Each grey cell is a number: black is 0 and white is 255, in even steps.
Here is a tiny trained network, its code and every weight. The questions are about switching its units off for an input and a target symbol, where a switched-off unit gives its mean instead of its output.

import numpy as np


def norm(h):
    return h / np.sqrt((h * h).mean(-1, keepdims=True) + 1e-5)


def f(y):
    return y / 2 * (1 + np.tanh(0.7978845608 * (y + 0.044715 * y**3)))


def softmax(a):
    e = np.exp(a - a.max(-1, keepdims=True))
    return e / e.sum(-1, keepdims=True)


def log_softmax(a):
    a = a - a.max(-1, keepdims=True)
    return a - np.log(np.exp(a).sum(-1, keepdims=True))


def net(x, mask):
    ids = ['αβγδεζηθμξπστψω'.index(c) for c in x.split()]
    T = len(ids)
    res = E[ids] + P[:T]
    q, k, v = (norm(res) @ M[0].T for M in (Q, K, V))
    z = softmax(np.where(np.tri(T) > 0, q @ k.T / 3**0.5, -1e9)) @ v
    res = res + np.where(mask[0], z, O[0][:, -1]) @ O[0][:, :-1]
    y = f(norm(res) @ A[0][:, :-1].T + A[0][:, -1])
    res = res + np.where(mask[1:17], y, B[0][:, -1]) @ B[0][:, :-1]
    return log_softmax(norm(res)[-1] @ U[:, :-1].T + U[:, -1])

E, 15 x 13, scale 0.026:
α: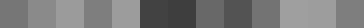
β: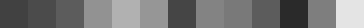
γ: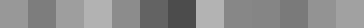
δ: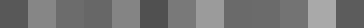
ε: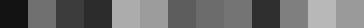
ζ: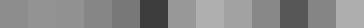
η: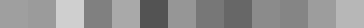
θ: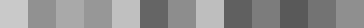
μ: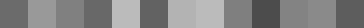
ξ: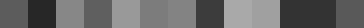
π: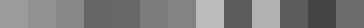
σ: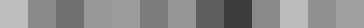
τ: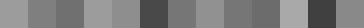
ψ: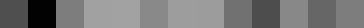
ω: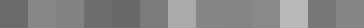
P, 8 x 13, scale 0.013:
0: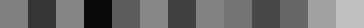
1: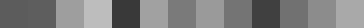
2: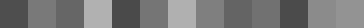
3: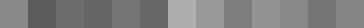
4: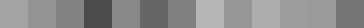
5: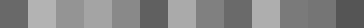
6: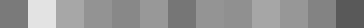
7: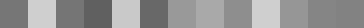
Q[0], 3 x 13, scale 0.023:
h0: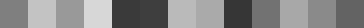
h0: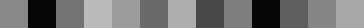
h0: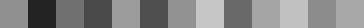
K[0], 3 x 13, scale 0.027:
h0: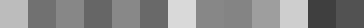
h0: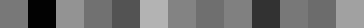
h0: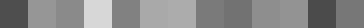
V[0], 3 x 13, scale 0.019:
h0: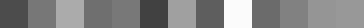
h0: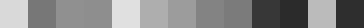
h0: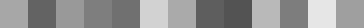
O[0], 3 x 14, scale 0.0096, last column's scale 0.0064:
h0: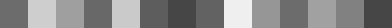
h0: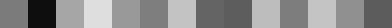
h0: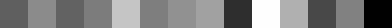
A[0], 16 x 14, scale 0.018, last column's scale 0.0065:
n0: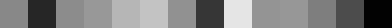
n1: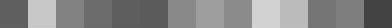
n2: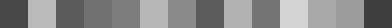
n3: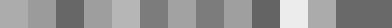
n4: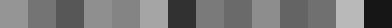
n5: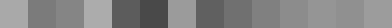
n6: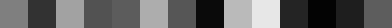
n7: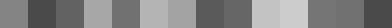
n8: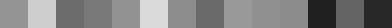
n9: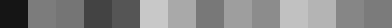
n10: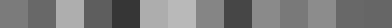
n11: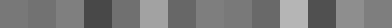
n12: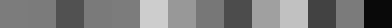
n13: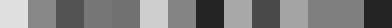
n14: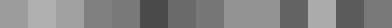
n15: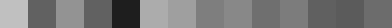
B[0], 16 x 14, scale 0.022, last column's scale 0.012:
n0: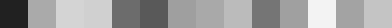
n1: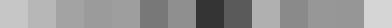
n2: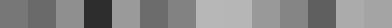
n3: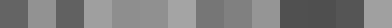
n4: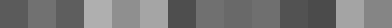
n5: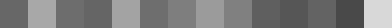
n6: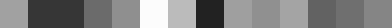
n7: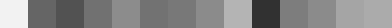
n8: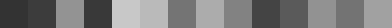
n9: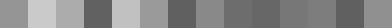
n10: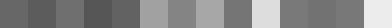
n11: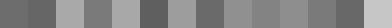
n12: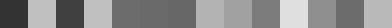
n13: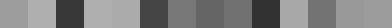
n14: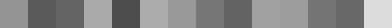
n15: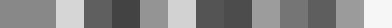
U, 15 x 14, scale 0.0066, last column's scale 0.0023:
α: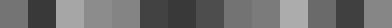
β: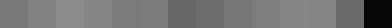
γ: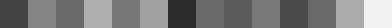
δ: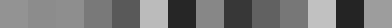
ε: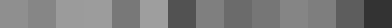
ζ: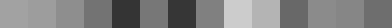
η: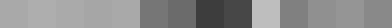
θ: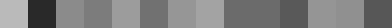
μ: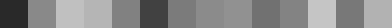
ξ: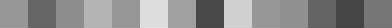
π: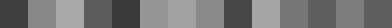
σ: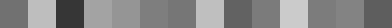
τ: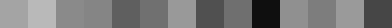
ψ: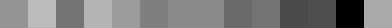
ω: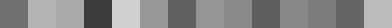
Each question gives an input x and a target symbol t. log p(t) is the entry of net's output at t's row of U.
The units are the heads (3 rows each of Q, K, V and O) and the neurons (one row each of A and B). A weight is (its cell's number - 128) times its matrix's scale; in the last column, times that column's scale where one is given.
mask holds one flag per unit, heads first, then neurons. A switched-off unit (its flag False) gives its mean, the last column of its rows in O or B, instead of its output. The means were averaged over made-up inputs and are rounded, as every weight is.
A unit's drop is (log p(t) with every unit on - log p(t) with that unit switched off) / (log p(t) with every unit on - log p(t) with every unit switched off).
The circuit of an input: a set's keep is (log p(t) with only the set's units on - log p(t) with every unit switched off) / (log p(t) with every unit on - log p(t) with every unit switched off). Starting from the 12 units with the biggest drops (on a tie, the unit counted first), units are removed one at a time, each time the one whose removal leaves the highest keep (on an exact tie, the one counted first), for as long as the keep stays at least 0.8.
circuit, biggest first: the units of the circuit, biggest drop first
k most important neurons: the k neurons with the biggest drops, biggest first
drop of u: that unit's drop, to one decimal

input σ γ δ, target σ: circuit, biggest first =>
(h0; n12)
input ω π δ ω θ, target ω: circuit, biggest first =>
(h0; n8)
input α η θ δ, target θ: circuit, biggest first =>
(h0; n7)
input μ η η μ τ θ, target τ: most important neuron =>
(n13)
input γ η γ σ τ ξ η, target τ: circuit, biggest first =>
(h0; n13)
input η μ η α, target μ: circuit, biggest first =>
(h0; n0)
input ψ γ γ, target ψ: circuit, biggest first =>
(n5; n0)
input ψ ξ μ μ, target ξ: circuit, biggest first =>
(h0; n14)
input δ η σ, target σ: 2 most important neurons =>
(n12; n7)
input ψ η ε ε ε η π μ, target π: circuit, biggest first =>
(h0; n10)
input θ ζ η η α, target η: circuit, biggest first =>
(h0; n1)
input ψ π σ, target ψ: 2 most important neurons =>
(n3; n5)
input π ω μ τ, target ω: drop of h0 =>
0.7
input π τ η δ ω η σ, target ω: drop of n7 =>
0.0
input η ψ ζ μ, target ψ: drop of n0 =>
0.2
